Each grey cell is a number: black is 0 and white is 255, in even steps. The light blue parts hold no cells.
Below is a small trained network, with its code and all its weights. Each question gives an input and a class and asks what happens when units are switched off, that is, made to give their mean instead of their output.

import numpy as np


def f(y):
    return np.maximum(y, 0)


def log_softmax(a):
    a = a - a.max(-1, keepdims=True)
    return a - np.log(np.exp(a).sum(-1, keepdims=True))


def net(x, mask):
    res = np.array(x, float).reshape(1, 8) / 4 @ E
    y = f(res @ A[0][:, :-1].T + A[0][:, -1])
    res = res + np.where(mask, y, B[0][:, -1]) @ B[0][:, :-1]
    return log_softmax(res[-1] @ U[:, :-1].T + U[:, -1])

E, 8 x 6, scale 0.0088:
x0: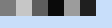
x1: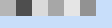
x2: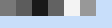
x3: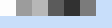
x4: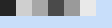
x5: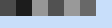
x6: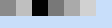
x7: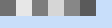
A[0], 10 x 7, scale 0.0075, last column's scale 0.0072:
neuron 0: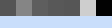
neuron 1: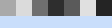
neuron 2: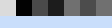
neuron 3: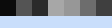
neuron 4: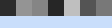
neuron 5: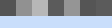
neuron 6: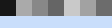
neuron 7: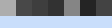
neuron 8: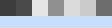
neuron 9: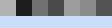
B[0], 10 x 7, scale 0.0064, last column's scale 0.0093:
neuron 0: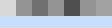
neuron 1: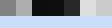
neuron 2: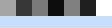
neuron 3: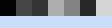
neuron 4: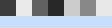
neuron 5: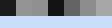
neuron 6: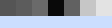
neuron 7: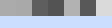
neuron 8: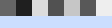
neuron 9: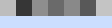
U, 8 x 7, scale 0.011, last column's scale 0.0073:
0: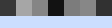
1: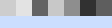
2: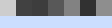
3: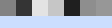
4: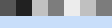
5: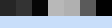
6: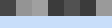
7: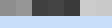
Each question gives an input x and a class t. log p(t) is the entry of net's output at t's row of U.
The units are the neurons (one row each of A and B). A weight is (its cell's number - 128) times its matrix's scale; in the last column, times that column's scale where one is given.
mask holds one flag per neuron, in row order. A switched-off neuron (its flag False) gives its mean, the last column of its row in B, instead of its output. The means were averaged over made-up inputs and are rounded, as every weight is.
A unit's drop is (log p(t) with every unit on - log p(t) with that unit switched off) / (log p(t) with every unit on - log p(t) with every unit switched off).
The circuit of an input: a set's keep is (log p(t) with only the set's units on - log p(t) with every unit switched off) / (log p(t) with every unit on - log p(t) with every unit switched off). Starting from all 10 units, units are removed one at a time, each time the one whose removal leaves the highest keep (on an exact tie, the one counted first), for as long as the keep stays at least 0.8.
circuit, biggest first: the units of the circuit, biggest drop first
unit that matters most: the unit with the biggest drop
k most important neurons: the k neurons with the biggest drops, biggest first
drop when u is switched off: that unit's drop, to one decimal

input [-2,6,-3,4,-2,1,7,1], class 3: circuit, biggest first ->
[neuron 4; neuron 7; neuron 2]
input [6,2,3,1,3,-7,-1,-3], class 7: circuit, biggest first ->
[neuron 8; neuron 1]
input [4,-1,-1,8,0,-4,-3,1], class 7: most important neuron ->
[neuron 1]
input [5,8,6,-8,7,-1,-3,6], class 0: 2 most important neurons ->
[neuron 4; neuron 6]
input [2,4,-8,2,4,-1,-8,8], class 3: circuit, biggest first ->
[neuron 4; neuron 2]
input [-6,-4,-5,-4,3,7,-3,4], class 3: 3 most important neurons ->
[neuron 4; neuron 7; neuron 2]
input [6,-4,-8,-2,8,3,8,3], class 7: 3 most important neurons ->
[neuron 1; neuron 0; neuron 8]
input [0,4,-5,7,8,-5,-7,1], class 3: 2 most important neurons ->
[neuron 4; neuron 2]
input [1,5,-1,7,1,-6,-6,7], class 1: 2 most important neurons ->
[neuron 8; neuron 6]
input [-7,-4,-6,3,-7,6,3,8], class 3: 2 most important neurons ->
[neuron 4; neuron 7]
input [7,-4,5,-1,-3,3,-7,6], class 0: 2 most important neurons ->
[neuron 4; neuron 5]
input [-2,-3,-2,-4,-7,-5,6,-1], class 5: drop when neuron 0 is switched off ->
0.1
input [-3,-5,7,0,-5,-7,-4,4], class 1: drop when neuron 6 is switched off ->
0.2
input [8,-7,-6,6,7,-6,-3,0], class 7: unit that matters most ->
neuron 1
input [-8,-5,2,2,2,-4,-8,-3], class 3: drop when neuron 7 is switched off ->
0.0
